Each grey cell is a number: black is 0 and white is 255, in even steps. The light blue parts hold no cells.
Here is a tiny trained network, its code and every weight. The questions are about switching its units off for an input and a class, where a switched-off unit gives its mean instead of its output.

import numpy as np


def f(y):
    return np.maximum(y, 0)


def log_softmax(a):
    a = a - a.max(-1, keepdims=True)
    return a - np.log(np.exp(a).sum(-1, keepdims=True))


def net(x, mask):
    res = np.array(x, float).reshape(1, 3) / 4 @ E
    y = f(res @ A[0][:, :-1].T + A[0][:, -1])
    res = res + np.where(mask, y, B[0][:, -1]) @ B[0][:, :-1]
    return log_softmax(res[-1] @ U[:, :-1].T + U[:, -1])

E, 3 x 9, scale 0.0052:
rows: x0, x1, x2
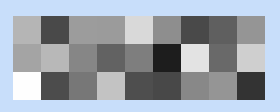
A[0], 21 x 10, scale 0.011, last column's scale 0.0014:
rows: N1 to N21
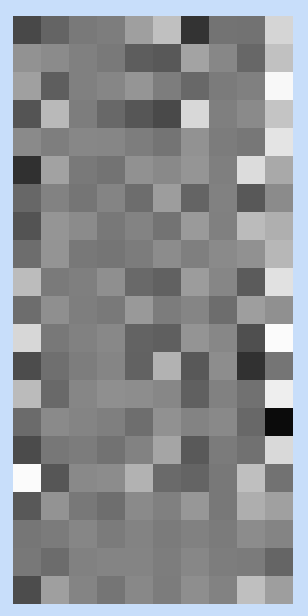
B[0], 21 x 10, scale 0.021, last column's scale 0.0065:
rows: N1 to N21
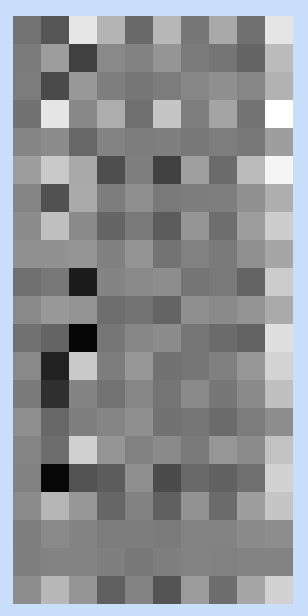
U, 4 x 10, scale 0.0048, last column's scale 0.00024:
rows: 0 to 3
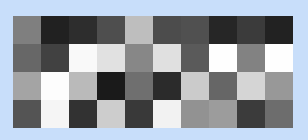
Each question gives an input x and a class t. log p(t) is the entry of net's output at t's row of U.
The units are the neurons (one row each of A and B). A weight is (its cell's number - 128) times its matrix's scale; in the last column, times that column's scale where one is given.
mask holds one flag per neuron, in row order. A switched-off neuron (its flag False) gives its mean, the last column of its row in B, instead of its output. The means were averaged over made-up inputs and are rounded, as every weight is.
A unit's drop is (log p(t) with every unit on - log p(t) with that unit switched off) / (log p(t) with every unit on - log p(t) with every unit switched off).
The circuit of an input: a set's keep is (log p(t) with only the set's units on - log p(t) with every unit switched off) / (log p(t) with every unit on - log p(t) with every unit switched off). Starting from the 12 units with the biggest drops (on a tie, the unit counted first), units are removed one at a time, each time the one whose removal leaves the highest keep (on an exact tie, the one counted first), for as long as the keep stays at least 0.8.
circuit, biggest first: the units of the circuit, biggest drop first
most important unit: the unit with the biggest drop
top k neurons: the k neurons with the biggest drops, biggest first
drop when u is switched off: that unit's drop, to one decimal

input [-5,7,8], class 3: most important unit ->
N4
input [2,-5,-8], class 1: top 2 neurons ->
(N1, N16)
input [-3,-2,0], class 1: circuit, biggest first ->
(N6, N12)
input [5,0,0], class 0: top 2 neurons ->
(N4, N17)
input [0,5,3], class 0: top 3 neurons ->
(N17, N1, N12)
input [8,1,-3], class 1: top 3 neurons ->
(N12, N1, N10)
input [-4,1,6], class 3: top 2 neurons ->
(N17, N13)
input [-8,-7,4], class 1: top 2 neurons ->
(N17, N13)
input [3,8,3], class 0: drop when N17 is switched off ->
0.3
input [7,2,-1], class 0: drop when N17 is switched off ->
0.2
